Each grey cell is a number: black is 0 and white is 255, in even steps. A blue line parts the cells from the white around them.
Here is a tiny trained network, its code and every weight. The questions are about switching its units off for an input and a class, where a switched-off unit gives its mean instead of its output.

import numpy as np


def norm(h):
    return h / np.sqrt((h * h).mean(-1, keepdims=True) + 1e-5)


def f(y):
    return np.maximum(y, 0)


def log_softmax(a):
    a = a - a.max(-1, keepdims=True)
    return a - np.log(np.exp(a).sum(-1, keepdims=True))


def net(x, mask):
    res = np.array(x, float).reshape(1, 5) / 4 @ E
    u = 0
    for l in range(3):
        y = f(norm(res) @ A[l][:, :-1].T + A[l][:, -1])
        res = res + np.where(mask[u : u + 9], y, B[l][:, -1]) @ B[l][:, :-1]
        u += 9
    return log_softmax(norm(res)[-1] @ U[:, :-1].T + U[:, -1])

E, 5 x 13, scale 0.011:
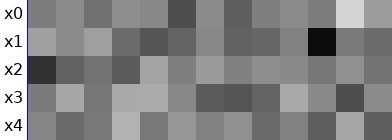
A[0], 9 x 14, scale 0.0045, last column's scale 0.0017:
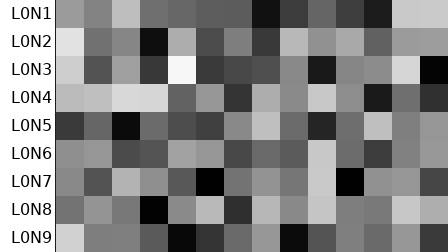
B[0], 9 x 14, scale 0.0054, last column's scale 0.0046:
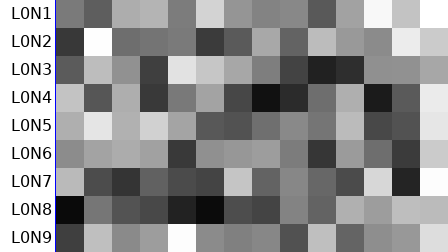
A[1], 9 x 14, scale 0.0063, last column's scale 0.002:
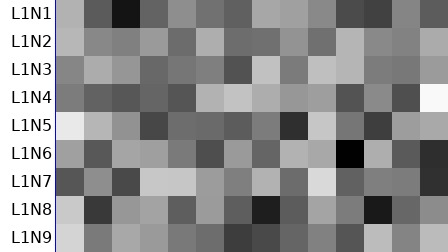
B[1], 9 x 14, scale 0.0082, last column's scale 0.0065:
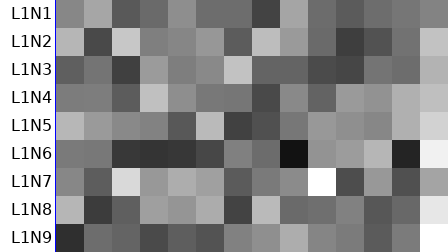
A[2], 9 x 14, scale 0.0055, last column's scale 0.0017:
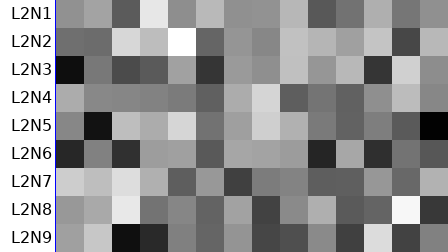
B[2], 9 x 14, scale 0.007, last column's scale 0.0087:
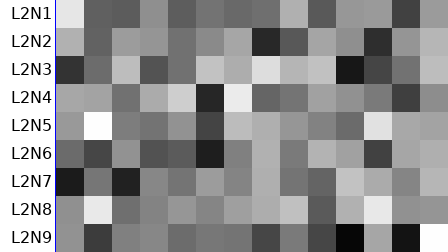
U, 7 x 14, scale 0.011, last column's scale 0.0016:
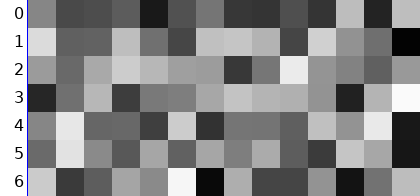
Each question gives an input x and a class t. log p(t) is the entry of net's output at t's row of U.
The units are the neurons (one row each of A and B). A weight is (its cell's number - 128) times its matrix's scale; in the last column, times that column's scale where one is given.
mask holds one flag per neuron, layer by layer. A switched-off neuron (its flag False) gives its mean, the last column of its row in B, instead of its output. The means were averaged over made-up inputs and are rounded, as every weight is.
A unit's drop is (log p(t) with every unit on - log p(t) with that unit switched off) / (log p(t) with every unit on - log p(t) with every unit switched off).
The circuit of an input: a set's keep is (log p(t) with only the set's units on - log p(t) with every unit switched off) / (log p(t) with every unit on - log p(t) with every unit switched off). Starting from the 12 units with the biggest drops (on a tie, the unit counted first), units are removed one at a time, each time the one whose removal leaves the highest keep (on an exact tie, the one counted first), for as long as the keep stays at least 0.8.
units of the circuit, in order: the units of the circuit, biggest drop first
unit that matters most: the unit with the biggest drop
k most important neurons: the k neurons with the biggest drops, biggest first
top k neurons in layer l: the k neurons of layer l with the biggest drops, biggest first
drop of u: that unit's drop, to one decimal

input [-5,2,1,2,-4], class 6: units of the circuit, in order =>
(L1N8)
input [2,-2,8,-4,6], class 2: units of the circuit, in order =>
(L0N7, L0N5, L2N2, L1N6)
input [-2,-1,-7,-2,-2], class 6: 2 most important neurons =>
(L0N4, L1N8)
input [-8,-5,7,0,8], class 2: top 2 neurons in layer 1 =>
(L1N7, L1N9)
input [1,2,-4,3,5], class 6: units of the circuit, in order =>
(L0N4, L1N8)
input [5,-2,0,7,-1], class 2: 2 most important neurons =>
(L1N7, L2N2)
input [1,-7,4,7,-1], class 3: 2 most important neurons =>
(L2N3, L0N8)
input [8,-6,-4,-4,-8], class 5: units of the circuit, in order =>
(L0N3, L1N8)
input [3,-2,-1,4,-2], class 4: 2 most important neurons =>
(L1N6, L1N9)
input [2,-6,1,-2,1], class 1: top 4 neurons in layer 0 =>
(L0N9, L0N2, L0N5, L0N8)
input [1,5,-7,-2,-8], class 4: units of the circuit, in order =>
(L1N5, L0N2)
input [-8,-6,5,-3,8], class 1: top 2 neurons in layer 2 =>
(L2N5, L2N1)
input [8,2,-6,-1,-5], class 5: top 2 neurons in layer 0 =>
(L0N2, L0N9)
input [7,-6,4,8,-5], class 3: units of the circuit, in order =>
(L2N3)
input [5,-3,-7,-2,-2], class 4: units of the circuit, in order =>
(L0N7, L2N9)
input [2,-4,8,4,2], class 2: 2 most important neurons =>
(L1N7, L1N9)
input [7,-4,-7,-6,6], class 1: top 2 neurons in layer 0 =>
(L0N7, L0N5)
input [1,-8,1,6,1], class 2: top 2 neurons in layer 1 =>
(L1N7, L1N9)
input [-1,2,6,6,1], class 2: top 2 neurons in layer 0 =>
(L0N4, L0N7)
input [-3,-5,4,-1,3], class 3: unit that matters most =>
L0N9
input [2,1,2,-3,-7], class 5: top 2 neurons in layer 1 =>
(L1N9, L1N8)
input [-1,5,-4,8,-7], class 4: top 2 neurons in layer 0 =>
(L0N2, L0N1)
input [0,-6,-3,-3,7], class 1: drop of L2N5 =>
0.3
